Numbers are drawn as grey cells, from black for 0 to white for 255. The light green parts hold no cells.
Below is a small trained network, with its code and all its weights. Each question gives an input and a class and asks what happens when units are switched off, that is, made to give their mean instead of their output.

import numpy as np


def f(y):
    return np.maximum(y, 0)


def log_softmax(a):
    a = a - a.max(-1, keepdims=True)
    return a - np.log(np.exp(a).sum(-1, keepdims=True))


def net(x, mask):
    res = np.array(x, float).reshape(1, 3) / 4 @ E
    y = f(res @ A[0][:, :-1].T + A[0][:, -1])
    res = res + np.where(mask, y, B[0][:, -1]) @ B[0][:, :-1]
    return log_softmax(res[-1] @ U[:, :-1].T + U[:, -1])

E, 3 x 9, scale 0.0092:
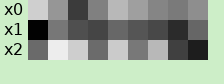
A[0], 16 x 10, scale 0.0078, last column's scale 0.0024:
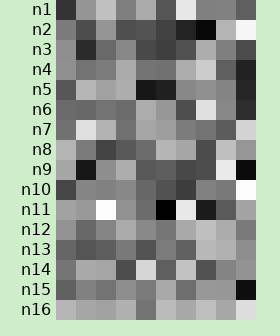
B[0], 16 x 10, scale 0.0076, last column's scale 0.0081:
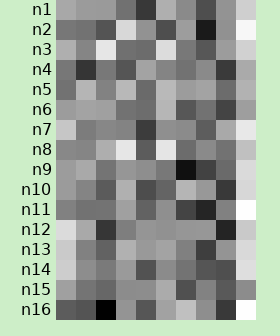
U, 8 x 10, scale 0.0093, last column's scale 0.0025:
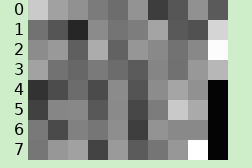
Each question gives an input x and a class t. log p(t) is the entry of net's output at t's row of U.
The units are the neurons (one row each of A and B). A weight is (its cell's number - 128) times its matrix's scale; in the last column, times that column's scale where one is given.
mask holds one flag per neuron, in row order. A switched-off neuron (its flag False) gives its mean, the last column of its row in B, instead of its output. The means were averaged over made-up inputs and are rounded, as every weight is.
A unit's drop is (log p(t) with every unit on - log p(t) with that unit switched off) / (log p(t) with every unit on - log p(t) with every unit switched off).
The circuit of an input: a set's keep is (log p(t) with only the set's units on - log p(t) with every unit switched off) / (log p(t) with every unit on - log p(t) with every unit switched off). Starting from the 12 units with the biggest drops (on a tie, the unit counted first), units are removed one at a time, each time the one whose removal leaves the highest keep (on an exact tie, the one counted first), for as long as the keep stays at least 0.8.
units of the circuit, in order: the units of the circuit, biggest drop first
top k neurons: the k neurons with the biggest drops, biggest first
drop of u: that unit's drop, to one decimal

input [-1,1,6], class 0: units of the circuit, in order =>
(n16 n11)
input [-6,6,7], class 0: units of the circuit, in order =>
(n16)
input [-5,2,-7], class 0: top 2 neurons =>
(n3 n9)
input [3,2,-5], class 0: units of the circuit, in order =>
(n16 n9)
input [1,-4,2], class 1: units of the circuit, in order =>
(n16 n3)
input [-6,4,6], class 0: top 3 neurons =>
(n16 n1 n11)
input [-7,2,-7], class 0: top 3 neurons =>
(n3 n9 n16)
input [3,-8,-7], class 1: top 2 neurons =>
(n16 n4)
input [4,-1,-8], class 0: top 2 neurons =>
(n9 n3)
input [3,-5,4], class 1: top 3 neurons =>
(n16 n3 n9)
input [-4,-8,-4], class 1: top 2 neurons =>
(n16 n4)
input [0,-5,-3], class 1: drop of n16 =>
0.8
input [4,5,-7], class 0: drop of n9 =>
0.2
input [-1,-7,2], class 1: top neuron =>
(n16)
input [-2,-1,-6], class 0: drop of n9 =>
0.3
